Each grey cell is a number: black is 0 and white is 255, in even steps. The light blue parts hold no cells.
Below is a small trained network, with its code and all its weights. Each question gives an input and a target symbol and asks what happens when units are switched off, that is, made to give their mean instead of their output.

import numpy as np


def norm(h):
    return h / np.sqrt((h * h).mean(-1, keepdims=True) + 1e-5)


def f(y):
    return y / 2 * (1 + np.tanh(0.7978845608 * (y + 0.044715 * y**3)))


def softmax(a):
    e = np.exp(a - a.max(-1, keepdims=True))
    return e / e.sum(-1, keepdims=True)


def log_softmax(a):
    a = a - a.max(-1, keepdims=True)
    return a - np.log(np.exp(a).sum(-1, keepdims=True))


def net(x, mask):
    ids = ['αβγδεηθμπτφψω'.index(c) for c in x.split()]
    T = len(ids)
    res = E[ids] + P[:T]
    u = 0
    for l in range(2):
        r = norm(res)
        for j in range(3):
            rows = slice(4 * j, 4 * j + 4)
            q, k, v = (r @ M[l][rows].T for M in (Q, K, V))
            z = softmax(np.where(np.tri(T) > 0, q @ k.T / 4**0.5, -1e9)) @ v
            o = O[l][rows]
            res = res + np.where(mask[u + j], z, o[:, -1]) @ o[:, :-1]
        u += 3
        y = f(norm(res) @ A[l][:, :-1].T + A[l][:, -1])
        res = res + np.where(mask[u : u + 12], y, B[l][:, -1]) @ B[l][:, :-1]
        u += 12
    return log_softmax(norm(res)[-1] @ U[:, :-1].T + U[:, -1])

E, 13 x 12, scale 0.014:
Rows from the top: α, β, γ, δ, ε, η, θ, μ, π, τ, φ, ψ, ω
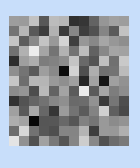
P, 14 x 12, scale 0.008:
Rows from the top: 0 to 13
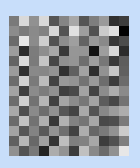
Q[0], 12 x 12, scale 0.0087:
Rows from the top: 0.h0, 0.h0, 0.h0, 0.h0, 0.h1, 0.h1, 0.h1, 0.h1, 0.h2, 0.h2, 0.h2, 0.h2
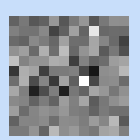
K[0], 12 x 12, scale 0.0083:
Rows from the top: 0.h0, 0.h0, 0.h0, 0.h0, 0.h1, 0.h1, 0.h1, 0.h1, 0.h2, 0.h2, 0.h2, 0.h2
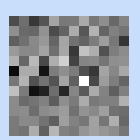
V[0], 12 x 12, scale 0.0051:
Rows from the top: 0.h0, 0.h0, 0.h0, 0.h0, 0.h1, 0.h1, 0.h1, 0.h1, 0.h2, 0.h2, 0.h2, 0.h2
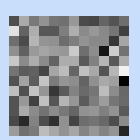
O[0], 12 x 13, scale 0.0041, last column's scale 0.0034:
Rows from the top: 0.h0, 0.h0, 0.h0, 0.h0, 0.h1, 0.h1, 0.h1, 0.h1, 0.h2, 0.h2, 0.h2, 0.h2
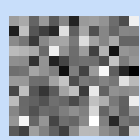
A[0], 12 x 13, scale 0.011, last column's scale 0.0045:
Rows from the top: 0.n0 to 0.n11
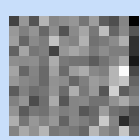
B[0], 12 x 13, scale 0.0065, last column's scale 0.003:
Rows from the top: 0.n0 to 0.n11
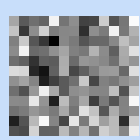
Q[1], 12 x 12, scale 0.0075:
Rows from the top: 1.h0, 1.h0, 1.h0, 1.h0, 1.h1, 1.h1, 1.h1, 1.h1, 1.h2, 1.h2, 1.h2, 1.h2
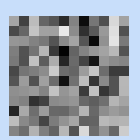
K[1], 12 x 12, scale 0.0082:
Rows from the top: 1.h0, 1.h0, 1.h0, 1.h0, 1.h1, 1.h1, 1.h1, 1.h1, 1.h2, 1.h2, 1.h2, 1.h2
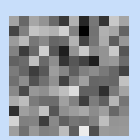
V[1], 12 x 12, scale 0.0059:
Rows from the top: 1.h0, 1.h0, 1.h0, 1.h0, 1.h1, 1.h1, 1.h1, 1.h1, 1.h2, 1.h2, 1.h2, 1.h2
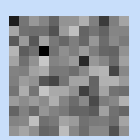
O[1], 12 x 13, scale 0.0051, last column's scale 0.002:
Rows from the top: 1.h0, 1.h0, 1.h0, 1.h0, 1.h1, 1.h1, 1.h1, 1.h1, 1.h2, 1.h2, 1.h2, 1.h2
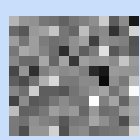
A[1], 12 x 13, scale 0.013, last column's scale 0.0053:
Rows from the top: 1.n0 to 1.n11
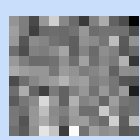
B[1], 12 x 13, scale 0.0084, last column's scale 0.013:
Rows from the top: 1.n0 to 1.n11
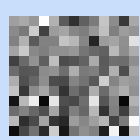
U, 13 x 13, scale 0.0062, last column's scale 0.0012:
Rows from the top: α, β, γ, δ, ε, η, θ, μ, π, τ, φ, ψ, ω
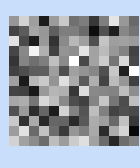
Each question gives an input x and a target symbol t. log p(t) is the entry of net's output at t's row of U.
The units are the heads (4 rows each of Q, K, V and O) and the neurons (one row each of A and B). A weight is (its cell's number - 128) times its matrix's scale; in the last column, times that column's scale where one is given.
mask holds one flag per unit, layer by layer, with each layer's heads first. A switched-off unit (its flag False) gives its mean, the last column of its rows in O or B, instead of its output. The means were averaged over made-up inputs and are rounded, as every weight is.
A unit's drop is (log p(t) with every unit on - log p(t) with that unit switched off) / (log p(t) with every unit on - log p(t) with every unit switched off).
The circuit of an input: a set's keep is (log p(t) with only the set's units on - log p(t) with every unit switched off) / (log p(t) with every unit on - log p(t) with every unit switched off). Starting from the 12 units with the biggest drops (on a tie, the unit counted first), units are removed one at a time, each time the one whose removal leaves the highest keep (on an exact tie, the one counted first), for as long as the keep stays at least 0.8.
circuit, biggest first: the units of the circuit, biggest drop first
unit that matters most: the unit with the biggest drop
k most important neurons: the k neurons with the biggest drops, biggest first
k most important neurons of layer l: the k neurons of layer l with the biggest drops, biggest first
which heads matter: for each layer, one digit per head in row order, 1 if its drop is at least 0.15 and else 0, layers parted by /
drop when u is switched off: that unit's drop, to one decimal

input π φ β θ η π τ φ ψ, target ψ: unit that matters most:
0.n3
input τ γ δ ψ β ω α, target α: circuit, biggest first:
1.n10, 0.n6
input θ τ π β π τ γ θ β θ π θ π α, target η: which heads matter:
010 / 000
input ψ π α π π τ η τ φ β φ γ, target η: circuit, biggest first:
0.n10, 0.h1, 1.n11
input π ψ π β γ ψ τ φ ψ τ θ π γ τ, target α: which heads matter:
101 / 000
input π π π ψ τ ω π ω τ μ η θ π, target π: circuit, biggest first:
0.n0, 1.n0
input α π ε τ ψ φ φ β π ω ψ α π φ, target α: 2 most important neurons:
1.n10, 0.n1
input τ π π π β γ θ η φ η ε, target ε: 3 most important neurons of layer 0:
0.n3, 0.n11, 0.n0
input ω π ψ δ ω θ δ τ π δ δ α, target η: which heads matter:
010 / 010
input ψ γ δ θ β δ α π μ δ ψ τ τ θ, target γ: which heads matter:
010 / 000
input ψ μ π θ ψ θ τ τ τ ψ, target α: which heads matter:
011 / 010
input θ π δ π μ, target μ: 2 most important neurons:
1.n10, 1.n8
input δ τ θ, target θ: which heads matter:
100 / 010
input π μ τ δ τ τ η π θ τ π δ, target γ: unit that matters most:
0.h1
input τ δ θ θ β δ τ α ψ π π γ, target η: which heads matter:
010 / 010
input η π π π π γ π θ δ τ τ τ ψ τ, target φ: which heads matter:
111 / 100
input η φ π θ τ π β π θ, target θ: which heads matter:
100 / 000
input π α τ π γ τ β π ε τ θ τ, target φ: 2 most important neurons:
1.n11, 1.n7
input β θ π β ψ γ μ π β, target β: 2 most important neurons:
0.n8, 1.n11
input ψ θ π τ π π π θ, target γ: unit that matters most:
0.h1
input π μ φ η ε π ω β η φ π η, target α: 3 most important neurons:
0.n5, 1.n10, 0.n1
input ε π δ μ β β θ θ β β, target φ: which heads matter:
001 / 100
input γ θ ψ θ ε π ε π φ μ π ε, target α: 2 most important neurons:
0.n5, 1.n10
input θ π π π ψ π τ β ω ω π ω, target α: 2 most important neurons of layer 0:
0.n5, 0.n2
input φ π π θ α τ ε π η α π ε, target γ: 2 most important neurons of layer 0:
0.n5, 0.n1
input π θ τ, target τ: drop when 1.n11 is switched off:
0.3
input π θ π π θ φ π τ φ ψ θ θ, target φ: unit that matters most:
0.h0
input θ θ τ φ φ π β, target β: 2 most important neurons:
0.n8, 1.n10
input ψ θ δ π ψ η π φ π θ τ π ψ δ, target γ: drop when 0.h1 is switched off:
0.9
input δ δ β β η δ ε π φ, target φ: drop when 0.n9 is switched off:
0.0
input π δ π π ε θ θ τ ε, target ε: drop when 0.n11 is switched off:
0.2
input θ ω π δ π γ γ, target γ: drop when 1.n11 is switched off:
0.1
